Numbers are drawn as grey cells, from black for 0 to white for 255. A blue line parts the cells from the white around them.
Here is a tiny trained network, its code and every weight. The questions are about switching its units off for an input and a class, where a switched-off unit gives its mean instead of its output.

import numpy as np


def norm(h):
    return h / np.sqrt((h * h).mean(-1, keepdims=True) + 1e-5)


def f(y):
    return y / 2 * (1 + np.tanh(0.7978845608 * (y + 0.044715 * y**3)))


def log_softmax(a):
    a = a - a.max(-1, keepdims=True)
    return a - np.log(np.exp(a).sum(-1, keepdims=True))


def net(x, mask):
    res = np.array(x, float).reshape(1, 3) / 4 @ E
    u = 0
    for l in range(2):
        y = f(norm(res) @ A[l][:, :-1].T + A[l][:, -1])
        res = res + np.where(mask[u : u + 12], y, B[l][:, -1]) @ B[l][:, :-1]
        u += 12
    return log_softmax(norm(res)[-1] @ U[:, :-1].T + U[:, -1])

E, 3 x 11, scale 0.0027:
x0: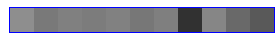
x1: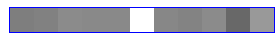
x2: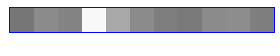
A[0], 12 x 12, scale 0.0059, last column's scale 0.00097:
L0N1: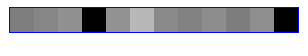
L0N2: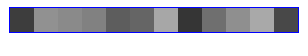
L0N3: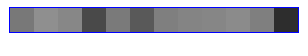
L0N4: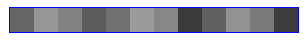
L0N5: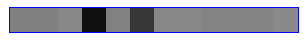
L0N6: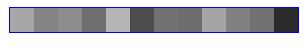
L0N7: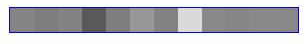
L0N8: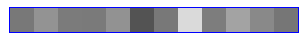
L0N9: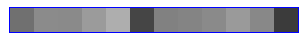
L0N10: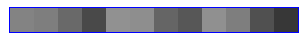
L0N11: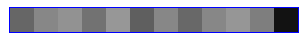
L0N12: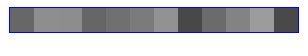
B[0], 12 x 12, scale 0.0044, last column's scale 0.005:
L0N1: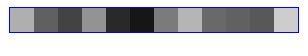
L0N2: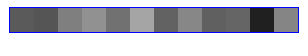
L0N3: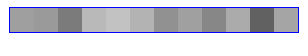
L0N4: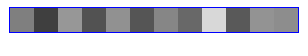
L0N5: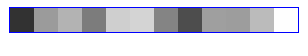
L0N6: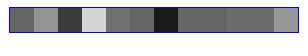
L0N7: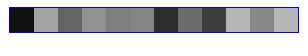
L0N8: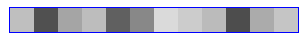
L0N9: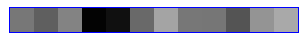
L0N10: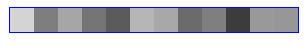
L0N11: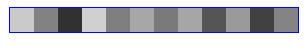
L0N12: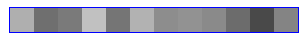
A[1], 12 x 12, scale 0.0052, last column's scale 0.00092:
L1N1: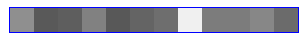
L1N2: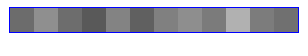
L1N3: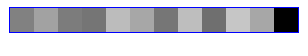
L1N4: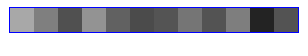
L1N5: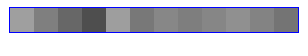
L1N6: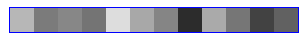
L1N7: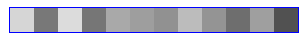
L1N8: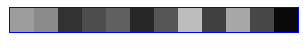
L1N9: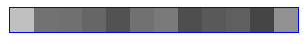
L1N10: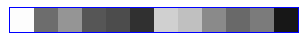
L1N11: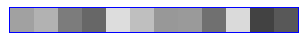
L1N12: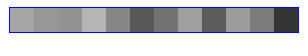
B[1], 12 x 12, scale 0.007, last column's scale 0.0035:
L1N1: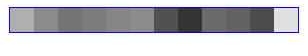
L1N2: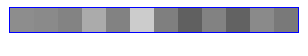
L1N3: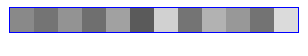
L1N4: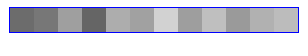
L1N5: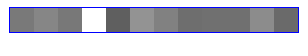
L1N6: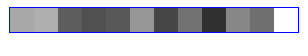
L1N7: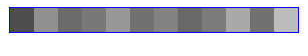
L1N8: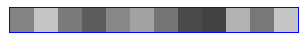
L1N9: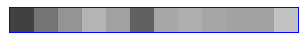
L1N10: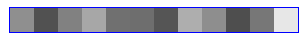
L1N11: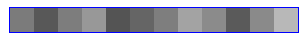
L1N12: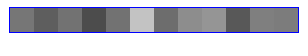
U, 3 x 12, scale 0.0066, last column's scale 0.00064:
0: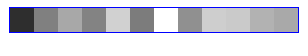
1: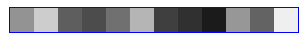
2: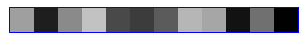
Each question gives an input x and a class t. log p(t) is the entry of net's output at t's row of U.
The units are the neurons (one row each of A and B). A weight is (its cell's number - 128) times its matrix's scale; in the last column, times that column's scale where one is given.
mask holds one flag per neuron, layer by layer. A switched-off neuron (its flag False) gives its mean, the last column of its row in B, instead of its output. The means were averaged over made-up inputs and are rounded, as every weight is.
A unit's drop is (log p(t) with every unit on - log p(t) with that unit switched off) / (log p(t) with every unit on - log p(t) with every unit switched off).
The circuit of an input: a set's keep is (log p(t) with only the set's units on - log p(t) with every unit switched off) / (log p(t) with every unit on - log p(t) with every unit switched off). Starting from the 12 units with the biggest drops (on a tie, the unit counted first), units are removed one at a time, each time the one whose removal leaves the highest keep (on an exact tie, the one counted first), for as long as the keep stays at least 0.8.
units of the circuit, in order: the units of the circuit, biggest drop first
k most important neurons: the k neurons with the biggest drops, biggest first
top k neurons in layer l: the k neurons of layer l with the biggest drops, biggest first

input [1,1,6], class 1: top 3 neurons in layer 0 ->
L0N1, L0N8, L0N7
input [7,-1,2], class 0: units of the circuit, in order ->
L0N5, L1N4
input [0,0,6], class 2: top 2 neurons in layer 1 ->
L1N8, L1N6
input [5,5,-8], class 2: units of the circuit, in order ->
L0N1
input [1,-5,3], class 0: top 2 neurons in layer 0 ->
L0N6, L0N7
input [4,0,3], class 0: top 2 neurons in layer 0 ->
L0N5, L0N8
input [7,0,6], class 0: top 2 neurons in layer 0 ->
L0N5, L0N3
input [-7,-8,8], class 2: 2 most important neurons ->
L0N8, L1N10
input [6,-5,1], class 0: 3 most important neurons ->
L1N4, L0N6, L1N9
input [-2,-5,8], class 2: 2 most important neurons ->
L0N7, L1N10
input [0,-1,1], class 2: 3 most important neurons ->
L0N7, L1N10, L0N9
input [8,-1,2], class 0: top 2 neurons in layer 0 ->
L0N5, L0N8
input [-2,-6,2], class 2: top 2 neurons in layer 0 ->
L0N8, L0N7
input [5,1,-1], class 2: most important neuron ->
L0N5
